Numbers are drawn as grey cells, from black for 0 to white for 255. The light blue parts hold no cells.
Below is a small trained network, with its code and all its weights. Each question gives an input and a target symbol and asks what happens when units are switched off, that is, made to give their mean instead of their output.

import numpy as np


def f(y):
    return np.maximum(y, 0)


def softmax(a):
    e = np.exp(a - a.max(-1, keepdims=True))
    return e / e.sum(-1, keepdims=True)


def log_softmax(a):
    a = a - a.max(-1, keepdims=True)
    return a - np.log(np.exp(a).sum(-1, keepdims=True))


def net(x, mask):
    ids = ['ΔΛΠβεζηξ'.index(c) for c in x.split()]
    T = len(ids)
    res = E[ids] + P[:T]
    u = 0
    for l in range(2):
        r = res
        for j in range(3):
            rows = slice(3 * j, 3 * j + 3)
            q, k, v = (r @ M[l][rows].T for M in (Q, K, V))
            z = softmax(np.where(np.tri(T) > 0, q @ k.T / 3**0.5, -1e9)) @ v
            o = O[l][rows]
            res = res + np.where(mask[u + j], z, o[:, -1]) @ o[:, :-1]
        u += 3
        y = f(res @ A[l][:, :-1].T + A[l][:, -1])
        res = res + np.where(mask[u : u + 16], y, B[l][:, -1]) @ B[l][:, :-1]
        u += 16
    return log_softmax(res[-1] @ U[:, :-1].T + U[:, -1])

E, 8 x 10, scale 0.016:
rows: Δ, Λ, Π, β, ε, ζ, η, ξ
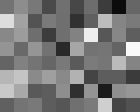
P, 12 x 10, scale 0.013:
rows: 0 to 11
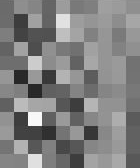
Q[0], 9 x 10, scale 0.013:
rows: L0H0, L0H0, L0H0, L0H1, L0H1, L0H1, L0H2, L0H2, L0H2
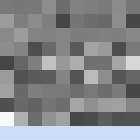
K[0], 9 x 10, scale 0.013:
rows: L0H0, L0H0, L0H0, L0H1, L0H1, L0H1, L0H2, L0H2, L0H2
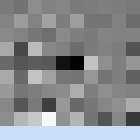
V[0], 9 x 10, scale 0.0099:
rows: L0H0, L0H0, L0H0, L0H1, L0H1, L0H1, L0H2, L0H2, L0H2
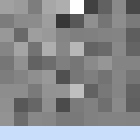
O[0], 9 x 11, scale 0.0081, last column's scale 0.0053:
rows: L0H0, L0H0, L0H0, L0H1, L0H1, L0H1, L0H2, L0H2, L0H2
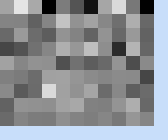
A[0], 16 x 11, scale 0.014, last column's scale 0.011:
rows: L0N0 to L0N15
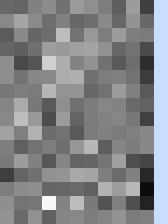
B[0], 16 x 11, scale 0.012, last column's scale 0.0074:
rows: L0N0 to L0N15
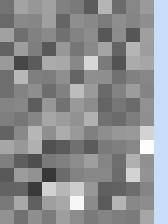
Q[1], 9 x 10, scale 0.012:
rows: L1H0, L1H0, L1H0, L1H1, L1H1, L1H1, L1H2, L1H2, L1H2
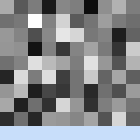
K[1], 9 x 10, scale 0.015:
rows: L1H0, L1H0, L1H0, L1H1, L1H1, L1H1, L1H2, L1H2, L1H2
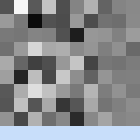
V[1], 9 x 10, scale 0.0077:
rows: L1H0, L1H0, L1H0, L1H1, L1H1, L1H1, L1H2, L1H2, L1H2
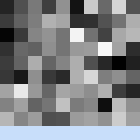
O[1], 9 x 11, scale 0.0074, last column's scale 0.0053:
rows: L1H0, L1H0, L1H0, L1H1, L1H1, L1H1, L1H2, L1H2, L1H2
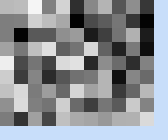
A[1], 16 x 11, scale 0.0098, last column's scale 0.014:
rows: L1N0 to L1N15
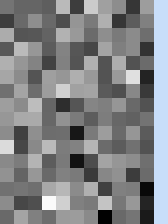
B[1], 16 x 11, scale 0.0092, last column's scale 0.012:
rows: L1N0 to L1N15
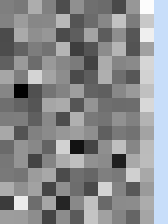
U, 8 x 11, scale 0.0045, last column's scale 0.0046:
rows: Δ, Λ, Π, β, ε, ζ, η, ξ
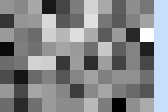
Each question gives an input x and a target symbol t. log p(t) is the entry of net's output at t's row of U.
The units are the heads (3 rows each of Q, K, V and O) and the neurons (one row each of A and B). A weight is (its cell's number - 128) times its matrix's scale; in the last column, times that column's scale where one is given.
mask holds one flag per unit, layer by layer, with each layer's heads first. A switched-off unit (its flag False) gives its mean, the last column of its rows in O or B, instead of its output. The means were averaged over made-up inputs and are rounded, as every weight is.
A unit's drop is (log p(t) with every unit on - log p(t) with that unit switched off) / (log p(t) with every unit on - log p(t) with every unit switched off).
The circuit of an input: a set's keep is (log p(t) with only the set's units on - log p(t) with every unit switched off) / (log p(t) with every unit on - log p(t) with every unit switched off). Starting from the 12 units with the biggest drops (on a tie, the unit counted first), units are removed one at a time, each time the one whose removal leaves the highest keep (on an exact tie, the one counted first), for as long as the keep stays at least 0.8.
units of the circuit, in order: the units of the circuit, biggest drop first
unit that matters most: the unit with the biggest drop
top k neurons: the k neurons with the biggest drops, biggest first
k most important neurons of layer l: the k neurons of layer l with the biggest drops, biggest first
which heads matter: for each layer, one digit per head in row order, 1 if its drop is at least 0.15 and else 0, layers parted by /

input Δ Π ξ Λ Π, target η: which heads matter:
010 / 010
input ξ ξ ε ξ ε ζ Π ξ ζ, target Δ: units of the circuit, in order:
(L0H0, L1H1, L1H0)
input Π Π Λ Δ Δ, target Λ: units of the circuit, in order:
(L1H1)
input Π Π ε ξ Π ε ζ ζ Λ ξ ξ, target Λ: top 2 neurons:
(L0N9, L0N10)
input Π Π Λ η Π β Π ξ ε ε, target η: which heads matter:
000 / 011
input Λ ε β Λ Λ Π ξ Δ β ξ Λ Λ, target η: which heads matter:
100 / 011
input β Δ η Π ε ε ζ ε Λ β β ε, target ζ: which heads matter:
000 / 100
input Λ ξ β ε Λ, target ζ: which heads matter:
000 / 101
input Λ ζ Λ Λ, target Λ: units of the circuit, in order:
(L0H2, L1N14, L0N4)
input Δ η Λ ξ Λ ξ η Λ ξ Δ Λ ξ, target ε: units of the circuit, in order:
(L1H1, L1N12, L1H0)
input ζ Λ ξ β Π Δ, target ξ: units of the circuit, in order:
(L0H1, L0N4)
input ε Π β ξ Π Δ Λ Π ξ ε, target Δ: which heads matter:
000 / 100
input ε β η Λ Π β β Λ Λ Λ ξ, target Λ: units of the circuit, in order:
(L0N9, L1H1)
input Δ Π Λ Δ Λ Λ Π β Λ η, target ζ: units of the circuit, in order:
(L1H2, L1H0)
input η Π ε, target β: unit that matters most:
L1H1
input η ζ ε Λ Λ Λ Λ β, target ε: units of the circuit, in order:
(L1N5, L0N14, L1H2, L1H0)
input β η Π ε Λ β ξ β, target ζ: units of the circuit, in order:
(L1H2, L1H0)
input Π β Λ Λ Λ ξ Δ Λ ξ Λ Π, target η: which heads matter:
000 / 010
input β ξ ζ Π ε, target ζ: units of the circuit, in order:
(L1H0, L0N14)
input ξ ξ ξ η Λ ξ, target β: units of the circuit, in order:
(L1H1, L1N3, L1H2)
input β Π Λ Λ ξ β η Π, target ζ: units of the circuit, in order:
(L1H0, L1H2)
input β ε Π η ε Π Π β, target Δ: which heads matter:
000 / 110
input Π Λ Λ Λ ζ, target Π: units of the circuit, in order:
(L0N14)
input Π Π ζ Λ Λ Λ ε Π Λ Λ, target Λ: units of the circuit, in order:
(L0H2, L0N4, L1N14)
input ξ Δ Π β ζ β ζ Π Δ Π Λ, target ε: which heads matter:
111 / 110
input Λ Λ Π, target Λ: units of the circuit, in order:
(L1H1, L0N10)
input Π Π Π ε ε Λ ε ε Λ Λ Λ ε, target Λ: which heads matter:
100 / 110
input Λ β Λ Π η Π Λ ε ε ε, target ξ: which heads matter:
000 / 110
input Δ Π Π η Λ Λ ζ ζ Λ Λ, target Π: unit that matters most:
L0H0
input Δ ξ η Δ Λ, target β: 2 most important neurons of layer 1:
(L1N11, L1N3)
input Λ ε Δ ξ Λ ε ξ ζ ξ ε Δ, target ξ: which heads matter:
011 / 000
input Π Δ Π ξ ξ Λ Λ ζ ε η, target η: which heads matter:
011 / 000
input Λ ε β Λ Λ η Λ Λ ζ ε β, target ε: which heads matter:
001 / 101
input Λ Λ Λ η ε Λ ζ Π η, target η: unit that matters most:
L0H2
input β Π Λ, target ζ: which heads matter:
010 / 101
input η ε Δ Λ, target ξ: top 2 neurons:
(L1N11, L1N9)
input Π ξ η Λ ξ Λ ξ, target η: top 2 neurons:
(L1N10, L1N1)
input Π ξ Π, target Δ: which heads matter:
000 / 100
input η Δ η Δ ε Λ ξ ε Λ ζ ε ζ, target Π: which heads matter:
100 / 010
